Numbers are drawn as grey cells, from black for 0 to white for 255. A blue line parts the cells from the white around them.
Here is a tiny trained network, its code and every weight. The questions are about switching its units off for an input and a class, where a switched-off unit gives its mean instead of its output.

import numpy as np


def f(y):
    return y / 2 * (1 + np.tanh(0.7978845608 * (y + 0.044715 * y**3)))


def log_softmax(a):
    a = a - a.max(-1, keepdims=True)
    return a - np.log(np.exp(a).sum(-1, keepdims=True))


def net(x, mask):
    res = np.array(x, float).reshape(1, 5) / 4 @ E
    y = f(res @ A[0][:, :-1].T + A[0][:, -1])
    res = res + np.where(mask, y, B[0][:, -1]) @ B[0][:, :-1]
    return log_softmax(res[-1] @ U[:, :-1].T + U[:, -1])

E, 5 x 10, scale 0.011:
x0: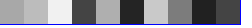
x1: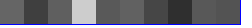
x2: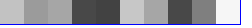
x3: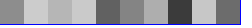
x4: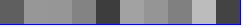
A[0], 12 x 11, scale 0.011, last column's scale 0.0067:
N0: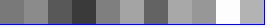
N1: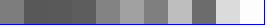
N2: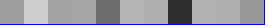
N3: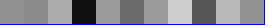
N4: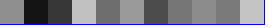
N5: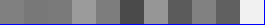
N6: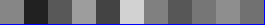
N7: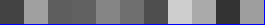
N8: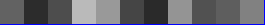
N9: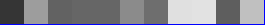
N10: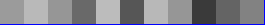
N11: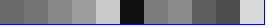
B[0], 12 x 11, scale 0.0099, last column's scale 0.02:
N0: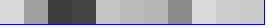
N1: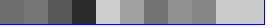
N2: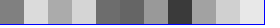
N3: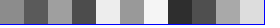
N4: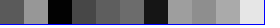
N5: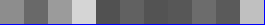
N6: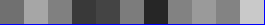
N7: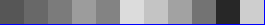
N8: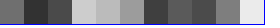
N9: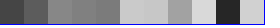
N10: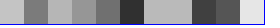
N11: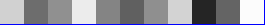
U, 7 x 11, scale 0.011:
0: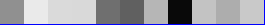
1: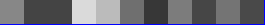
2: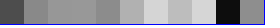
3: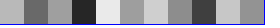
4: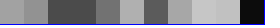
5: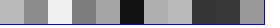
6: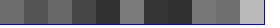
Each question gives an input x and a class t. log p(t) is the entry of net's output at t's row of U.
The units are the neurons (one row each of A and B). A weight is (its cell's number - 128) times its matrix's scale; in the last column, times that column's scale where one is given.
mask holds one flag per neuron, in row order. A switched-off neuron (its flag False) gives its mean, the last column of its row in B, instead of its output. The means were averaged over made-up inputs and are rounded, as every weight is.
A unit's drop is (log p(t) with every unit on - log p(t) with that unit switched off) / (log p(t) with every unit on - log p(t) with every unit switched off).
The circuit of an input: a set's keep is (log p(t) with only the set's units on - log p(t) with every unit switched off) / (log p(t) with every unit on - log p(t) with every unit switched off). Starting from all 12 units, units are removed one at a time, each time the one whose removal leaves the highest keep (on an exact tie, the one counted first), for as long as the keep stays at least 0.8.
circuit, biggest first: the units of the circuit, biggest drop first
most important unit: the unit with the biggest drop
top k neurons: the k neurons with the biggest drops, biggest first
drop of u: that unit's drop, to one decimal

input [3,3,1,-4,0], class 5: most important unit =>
N4
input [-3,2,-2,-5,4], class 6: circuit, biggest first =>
[N11; N6]
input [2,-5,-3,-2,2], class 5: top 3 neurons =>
[N0; N10; N4]
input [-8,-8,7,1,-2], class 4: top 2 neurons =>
[N6; N10]
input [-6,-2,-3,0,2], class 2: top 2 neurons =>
[N9; N7]
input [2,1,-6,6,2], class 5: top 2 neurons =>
[N11; N4]
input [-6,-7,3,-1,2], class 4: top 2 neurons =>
[N10; N11]
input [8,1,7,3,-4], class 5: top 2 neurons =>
[N10; N0]
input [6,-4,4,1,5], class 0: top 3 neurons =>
[N2; N11; N1]
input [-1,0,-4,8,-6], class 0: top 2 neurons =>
[N8; N4]
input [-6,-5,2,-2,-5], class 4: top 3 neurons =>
[N10; N11; N4]
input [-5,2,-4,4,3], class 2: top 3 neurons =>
[N9; N7; N1]
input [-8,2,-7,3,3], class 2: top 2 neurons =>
[N9; N7]
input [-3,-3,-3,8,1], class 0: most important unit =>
N2
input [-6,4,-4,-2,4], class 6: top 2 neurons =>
[N6; N11]
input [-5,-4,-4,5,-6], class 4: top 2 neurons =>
[N10; N11]
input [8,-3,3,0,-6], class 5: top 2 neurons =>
[N10; N0]
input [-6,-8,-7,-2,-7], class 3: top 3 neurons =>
[N1; N0; N6]
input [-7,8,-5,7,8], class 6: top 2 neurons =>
[N4; N6]
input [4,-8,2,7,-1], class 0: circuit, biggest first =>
[N2]
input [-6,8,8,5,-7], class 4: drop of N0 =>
0.0
